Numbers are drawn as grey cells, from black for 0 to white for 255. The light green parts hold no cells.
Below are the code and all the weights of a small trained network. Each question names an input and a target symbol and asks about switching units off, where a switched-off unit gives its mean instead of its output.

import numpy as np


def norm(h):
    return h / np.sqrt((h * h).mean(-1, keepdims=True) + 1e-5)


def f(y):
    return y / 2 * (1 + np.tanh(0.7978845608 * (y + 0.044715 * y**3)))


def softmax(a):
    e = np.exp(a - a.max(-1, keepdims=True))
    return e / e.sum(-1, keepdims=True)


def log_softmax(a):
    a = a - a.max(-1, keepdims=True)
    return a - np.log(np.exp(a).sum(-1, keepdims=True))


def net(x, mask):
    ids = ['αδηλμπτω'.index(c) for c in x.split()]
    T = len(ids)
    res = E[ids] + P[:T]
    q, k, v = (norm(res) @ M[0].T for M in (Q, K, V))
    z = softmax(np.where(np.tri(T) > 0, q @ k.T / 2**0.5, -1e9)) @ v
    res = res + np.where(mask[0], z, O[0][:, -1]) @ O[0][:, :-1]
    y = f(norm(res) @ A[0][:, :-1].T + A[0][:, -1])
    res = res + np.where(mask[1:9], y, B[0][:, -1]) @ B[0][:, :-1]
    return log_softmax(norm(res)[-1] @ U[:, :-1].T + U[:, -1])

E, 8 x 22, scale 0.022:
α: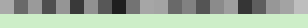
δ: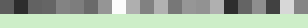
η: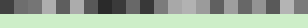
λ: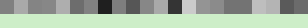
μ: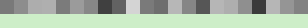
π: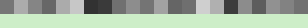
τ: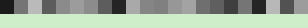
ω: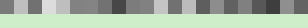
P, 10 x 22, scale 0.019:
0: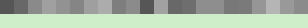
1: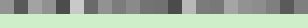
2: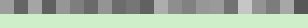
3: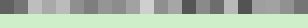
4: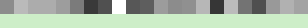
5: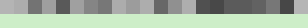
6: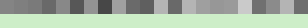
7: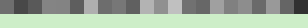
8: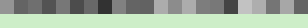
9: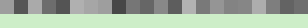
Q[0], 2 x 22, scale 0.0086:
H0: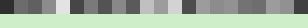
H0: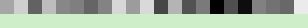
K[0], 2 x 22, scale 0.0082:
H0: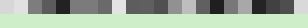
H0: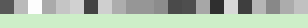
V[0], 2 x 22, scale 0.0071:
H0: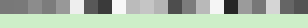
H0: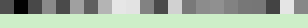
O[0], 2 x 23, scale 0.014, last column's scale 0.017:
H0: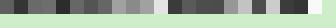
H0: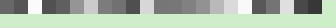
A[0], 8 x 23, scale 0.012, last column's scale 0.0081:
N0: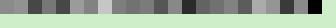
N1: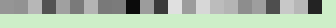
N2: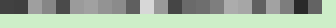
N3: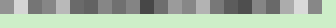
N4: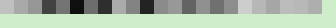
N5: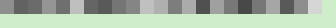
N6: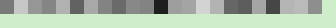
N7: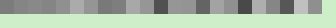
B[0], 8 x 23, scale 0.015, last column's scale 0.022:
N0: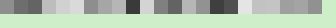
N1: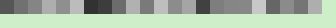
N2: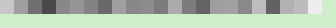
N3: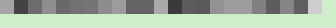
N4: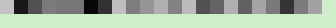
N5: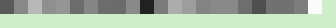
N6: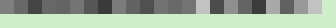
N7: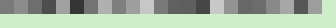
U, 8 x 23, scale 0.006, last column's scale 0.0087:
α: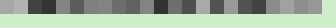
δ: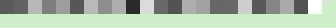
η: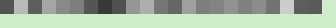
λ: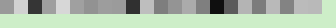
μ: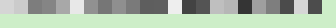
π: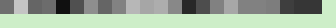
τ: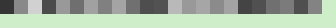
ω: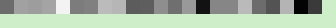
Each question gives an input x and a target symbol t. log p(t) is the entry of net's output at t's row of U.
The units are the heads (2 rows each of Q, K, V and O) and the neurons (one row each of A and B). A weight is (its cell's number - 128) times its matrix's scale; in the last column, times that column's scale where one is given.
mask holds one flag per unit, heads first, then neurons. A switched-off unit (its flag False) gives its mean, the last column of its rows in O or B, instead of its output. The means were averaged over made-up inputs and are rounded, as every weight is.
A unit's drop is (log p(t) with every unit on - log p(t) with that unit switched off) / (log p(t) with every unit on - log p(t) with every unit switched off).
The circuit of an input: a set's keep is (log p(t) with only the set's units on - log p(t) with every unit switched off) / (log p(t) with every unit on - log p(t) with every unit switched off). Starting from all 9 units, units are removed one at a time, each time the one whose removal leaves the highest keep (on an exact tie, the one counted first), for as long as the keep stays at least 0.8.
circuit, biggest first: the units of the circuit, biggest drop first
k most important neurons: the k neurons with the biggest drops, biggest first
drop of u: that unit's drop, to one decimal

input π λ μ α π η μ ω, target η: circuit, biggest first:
[H0 N1 N6]
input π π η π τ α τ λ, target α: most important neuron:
[N6]
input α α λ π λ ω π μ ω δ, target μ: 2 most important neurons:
[N2 N3]
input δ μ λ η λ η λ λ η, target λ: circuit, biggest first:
[H0 N0]
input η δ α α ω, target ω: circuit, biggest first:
[H0 N3 N6]
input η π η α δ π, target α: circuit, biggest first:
[H0 N6 N7]
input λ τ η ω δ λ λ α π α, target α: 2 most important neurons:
[N6 N7]
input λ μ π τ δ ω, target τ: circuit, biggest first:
[N5 N2 H0 N3]
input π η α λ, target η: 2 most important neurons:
[N1 N6]
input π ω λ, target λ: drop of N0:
0.4
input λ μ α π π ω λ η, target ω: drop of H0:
1.2
